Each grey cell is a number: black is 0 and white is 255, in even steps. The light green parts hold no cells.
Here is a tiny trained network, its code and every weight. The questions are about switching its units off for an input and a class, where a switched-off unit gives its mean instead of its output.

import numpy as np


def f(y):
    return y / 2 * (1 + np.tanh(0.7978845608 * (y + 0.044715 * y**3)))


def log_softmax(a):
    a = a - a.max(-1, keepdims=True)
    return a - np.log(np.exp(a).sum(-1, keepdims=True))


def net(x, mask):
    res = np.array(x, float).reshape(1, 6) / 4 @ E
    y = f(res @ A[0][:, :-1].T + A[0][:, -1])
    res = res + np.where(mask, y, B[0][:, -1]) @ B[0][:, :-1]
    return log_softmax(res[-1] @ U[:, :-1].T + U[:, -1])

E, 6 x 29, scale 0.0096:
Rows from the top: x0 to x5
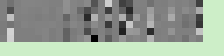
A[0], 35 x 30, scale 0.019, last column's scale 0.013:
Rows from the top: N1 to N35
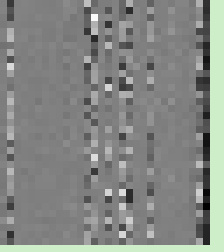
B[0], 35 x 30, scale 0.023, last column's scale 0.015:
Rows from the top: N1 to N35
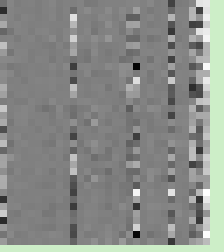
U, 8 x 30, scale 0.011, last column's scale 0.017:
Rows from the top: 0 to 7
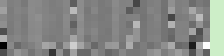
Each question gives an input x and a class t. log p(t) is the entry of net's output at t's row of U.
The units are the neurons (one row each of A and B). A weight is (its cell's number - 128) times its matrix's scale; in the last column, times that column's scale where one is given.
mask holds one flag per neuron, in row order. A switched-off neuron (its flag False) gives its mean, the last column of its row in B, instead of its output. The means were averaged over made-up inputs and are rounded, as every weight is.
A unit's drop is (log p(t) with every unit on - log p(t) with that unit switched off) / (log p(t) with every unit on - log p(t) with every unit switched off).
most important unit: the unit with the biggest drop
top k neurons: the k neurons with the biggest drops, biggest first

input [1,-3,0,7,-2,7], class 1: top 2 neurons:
N6, N28
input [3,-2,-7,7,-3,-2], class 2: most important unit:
N1
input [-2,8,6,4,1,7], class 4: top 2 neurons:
N2, N29
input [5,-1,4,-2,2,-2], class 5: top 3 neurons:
N13, N7, N1
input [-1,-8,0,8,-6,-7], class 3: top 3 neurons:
N12, N33, N29
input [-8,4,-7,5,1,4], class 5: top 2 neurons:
N4, N5
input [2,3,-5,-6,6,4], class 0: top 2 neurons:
N10, N12
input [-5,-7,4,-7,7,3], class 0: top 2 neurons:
N10, N20
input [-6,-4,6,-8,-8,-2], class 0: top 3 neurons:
N34, N30, N12
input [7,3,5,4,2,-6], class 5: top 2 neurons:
N13, N7
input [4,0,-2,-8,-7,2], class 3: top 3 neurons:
N28, N10, N20
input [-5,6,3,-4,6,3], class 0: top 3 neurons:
N10, N20, N32
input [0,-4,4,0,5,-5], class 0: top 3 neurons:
N10, N20, N6
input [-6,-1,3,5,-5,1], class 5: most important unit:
N4
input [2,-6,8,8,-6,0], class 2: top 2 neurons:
N5, N28
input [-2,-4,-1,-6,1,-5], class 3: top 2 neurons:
N28, N6
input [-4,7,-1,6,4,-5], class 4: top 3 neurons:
N29, N2, N28
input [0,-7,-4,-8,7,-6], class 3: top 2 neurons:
N28, N34
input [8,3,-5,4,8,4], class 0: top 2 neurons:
N10, N20
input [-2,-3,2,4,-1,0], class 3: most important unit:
N12
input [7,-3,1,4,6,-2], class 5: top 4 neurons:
N13, N34, N7, N30
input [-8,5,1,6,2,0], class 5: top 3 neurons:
N4, N28, N14
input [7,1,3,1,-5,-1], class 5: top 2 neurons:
N13, N7
